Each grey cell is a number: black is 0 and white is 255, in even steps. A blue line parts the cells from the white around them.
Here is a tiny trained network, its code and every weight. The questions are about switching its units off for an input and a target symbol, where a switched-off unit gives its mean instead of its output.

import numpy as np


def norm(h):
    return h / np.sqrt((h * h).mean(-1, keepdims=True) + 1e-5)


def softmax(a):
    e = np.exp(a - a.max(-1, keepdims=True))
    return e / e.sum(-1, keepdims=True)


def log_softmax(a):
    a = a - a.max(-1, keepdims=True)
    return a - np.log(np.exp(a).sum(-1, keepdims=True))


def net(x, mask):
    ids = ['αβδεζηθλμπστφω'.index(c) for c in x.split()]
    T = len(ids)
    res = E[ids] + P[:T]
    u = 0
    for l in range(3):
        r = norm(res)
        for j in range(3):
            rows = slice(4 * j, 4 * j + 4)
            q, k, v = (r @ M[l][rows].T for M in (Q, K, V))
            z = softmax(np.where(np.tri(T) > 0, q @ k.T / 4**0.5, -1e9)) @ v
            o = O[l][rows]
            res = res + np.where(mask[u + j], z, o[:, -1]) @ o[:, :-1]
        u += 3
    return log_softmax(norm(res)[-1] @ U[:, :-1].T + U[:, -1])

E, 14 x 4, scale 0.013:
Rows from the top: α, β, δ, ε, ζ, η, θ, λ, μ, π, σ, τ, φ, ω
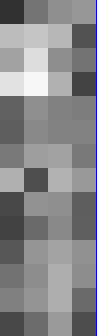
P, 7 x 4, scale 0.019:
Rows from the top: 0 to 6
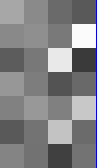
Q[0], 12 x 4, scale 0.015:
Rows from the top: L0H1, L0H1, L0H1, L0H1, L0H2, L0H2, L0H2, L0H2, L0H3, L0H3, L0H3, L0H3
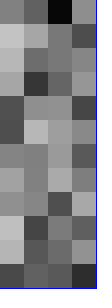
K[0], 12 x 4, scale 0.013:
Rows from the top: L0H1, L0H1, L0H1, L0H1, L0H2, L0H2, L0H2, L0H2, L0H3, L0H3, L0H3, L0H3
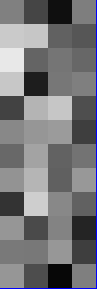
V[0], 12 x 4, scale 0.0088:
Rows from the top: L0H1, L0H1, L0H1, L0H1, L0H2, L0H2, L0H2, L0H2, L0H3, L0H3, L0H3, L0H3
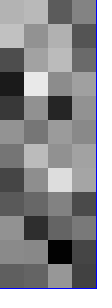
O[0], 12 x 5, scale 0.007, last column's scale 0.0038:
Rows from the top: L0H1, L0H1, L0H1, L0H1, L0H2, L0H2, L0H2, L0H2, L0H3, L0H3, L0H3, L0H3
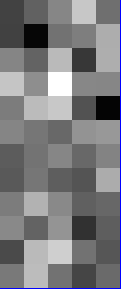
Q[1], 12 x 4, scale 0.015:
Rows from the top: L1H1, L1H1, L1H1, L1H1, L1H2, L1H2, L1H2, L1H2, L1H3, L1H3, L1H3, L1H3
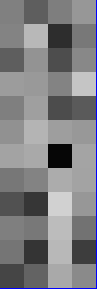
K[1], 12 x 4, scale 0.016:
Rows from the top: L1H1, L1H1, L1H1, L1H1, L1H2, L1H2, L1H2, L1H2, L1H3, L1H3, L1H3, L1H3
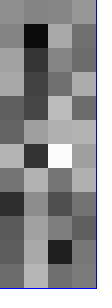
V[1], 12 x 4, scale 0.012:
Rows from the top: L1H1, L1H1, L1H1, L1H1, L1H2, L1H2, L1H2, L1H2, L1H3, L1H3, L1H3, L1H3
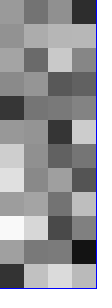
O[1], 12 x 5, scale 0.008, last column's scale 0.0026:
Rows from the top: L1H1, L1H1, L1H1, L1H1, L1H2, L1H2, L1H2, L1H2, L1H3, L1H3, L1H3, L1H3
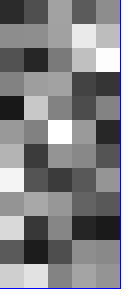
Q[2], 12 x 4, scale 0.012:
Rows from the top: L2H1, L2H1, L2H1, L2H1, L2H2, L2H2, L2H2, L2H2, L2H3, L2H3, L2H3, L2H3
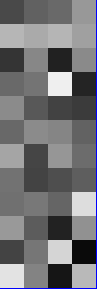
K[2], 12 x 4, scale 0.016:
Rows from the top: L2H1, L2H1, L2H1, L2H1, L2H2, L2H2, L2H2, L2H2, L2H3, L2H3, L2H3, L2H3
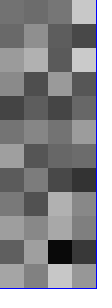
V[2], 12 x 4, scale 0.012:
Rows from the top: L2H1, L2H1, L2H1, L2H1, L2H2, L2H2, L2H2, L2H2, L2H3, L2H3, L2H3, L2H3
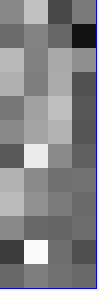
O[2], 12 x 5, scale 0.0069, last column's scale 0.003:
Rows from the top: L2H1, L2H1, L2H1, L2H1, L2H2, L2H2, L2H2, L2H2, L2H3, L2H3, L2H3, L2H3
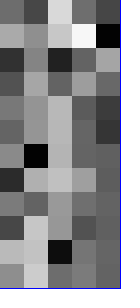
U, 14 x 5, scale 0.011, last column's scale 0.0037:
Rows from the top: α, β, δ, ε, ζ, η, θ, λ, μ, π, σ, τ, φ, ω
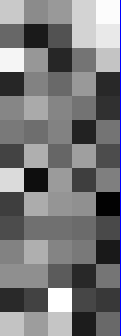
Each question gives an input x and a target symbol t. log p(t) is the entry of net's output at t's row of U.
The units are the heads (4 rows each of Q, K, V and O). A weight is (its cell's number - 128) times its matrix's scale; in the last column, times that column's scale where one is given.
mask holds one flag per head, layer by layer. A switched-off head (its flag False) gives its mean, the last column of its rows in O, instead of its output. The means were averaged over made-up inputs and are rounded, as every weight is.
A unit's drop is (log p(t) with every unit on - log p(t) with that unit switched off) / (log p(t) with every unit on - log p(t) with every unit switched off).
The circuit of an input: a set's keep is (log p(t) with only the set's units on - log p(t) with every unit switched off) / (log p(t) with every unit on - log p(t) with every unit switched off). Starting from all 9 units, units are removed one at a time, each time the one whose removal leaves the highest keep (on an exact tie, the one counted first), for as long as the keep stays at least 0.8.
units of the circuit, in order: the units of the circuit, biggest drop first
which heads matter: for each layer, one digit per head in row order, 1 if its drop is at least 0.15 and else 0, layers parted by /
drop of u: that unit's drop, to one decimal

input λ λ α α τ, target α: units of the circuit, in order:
L0H1
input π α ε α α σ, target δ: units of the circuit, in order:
L0H1, L2H3, L0H3
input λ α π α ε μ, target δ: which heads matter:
101 / 010 / 001
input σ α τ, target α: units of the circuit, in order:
L0H1, L1H1
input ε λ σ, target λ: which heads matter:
000 / 010 / 000
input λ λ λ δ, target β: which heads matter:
000 / 001 / 000
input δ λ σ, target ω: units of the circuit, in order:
L1H3, L0H1, L0H3
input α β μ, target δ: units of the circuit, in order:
L0H3, L2H3
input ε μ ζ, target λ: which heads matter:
100 / 010 / 000
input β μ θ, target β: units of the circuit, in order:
L0H1, L1H3, L1H1
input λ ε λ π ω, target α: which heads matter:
100 / 000 / 000
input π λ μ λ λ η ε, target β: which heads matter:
101 / 001 / 000
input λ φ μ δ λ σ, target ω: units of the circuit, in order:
L0H1, L1H1
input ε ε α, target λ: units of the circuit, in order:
L1H2
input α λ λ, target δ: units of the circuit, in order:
L0H3, L2H3
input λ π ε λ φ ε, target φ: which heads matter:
000 / 011 / 000
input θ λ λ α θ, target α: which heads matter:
100 / 110 / 000
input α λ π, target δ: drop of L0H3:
1.1
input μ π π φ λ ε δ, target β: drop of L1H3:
0.2
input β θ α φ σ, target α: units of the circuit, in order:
L0H1
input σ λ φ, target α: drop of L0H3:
0.3
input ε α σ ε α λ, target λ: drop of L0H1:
0.0
